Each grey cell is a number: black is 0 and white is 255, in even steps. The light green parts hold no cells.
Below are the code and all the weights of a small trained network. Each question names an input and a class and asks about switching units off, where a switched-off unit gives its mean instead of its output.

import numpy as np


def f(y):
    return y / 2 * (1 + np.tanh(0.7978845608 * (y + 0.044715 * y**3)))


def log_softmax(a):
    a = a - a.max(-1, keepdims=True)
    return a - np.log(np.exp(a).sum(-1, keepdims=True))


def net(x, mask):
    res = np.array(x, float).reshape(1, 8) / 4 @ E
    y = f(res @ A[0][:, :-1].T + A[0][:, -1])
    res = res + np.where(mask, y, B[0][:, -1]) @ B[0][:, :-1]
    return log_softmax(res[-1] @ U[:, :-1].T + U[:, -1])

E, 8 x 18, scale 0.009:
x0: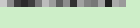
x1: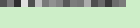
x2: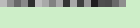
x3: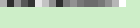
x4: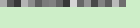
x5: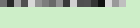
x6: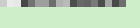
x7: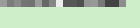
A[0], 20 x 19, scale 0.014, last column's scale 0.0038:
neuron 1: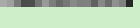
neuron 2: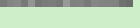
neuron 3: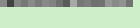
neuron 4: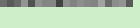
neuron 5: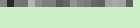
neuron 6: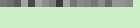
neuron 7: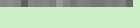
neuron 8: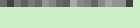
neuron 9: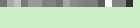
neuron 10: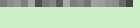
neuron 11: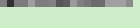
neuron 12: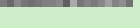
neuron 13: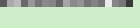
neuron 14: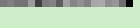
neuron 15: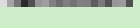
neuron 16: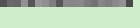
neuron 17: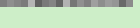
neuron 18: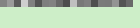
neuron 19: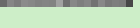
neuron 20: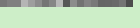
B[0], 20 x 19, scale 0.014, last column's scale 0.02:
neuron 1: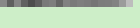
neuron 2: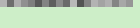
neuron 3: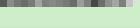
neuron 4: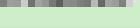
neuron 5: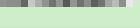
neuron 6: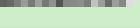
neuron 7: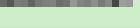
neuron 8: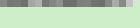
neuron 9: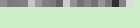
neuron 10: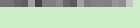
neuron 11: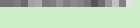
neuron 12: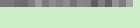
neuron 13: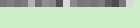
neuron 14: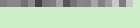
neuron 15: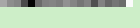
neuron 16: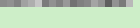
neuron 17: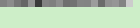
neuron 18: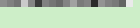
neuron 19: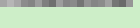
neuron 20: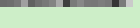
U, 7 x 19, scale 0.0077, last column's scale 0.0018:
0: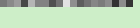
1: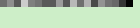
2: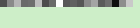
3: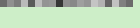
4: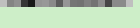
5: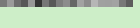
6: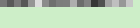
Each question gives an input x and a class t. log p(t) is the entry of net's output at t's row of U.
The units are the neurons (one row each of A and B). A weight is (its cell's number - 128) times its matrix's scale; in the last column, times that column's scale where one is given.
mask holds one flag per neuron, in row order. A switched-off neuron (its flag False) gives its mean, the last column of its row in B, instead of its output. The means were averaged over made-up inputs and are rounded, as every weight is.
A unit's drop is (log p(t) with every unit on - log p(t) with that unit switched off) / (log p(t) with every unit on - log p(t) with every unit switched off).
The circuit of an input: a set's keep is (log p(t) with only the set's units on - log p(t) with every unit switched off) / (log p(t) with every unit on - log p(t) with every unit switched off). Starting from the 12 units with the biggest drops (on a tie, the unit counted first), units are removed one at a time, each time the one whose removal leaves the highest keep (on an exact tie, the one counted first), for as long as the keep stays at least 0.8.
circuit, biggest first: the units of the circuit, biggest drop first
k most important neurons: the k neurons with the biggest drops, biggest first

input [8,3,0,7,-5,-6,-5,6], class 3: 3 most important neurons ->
(neuron 6; neuron 4; neuron 16)
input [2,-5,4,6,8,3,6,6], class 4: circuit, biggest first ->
(neuron 15)
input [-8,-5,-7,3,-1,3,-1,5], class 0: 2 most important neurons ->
(neuron 9; neuron 13)
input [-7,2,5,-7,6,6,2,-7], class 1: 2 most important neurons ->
(neuron 18; neuron 20)
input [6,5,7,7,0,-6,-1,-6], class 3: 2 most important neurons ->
(neuron 6; neuron 4)
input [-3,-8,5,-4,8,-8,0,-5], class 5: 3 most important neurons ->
(neuron 14; neuron 10; neuron 20)
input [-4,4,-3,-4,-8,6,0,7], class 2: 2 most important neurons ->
(neuron 20; neuron 18)
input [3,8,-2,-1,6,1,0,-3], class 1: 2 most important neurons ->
(neuron 18; neuron 1)
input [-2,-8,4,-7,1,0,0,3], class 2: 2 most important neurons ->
(neuron 18; neuron 20)
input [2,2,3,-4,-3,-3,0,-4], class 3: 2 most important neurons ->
(neuron 15; neuron 20)
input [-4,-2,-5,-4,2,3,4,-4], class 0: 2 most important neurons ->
(neuron 9; neuron 13)
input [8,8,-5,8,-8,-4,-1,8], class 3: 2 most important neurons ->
(neuron 6; neuron 4)
